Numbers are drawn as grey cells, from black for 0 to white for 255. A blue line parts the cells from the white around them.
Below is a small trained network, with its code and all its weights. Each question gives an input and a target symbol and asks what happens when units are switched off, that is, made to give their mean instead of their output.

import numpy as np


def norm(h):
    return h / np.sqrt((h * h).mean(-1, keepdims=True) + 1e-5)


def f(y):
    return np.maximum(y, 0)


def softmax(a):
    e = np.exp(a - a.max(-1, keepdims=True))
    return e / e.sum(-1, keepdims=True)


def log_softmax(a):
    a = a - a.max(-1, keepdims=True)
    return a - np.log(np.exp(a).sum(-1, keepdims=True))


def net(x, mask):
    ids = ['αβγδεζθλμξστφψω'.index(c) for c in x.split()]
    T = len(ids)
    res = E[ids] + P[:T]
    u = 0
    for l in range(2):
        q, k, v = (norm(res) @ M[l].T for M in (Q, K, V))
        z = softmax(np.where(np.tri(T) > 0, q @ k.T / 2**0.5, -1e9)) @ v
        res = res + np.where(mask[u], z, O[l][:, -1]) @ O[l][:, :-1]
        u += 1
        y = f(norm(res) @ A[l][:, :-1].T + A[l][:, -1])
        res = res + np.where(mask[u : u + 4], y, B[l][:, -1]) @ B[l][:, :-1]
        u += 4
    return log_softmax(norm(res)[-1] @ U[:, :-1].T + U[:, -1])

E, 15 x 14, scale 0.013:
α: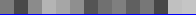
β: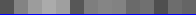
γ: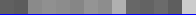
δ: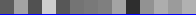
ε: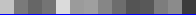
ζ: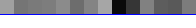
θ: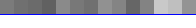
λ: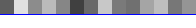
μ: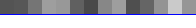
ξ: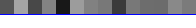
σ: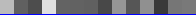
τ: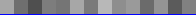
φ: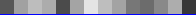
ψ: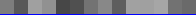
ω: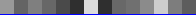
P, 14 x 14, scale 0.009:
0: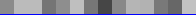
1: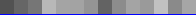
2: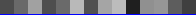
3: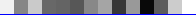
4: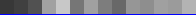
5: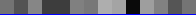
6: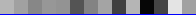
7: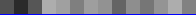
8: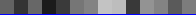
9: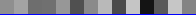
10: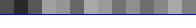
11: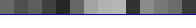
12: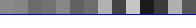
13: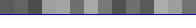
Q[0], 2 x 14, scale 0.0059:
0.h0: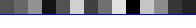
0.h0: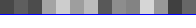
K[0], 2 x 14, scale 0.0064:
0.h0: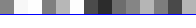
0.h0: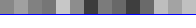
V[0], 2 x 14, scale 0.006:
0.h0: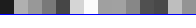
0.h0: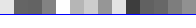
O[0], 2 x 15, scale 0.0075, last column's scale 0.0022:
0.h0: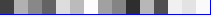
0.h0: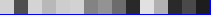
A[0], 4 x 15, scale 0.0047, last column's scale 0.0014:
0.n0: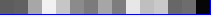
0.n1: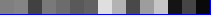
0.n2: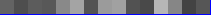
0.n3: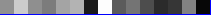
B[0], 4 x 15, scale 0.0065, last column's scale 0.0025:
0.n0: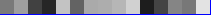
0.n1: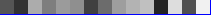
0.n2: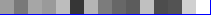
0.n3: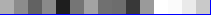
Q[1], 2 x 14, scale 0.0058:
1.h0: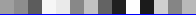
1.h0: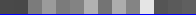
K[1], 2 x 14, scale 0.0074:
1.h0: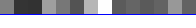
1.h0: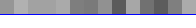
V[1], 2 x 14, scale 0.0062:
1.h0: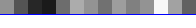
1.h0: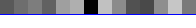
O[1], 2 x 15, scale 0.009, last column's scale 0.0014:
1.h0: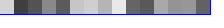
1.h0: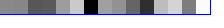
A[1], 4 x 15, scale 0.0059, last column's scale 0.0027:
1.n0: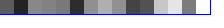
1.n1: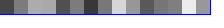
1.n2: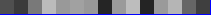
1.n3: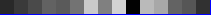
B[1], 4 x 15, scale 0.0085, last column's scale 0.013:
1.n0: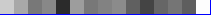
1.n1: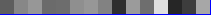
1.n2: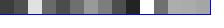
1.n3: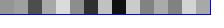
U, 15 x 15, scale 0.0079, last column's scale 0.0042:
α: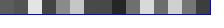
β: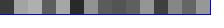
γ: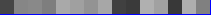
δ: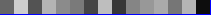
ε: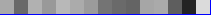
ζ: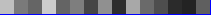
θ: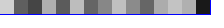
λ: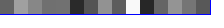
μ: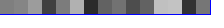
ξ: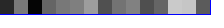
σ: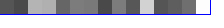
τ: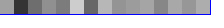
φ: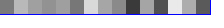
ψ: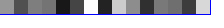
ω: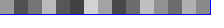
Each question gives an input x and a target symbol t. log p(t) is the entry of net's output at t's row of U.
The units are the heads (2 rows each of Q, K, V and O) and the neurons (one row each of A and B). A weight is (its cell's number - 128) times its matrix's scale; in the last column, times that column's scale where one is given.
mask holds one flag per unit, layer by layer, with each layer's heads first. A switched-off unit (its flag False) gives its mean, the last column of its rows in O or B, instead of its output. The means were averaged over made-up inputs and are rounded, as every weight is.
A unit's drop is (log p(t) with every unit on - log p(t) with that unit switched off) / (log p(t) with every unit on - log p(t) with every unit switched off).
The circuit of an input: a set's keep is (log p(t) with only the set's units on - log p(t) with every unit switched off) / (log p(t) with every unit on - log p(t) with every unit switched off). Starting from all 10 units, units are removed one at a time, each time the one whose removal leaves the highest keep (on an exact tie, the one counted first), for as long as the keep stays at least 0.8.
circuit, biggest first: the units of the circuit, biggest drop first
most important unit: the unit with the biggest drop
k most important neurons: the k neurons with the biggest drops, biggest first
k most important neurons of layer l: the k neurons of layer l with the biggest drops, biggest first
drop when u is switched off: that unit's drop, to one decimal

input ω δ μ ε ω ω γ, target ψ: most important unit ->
1.h0
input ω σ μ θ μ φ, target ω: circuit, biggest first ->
(1.h0; 1.n3)
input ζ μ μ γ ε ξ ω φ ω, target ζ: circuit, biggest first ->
(1.n3; 0.h0)
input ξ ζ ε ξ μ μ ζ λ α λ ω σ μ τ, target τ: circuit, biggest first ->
(0.n1; 0.h0; 1.n1)
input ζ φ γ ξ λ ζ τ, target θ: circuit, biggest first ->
(0.n3; 1.h0)
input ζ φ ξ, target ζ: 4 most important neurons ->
(0.n3; 1.n2; 0.n1; 1.n3)
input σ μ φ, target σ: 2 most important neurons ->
(0.n1; 1.n0)
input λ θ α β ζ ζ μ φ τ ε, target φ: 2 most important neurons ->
(1.n1; 1.n3)
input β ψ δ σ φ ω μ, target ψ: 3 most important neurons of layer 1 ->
(1.n3; 1.n0; 1.n1)
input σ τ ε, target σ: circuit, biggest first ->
(1.h0; 0.n1; 0.h0; 1.n0)
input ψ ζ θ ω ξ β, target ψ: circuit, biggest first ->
(0.h0; 1.n3)
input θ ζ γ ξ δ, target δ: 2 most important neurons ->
(1.n3; 1.n1)
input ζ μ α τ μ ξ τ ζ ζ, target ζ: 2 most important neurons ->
(0.n3; 1.n2)
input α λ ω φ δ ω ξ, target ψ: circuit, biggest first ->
(1.h0)
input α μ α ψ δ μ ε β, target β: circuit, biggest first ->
(1.h0; 1.n3; 0.n1)
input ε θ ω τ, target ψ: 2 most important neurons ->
(1.n3; 0.n2)
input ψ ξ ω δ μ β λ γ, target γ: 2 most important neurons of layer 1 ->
(1.n1; 1.n2)
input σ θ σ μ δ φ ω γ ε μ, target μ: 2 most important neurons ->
(0.n1; 1.n3)
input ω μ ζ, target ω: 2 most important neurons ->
(1.n3; 0.n3)
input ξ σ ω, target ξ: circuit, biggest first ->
(0.h0)
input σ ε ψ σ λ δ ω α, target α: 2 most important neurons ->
(1.n2; 0.n3)
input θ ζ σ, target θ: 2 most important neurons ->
(0.n2; 1.n3)
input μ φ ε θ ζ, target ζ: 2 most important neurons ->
(1.n2; 0.n2)
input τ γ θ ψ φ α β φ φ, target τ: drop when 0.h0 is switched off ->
0.2
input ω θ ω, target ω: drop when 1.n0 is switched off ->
0.1
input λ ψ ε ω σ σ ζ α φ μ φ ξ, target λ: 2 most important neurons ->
(1.n2; 1.n0)
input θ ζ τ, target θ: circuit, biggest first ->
(1.h0)
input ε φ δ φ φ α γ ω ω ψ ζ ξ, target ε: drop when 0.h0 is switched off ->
1.3
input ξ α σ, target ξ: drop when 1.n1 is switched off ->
0.0
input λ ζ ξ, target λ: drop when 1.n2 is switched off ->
0.2
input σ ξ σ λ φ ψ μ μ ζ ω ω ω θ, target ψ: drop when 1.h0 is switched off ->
0.3
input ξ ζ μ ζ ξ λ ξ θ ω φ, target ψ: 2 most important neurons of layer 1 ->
(1.n3; 1.n0)
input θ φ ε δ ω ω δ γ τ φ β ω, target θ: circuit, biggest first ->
(1.h0; 1.n3)
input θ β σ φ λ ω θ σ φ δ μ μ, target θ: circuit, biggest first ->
(1.h0)
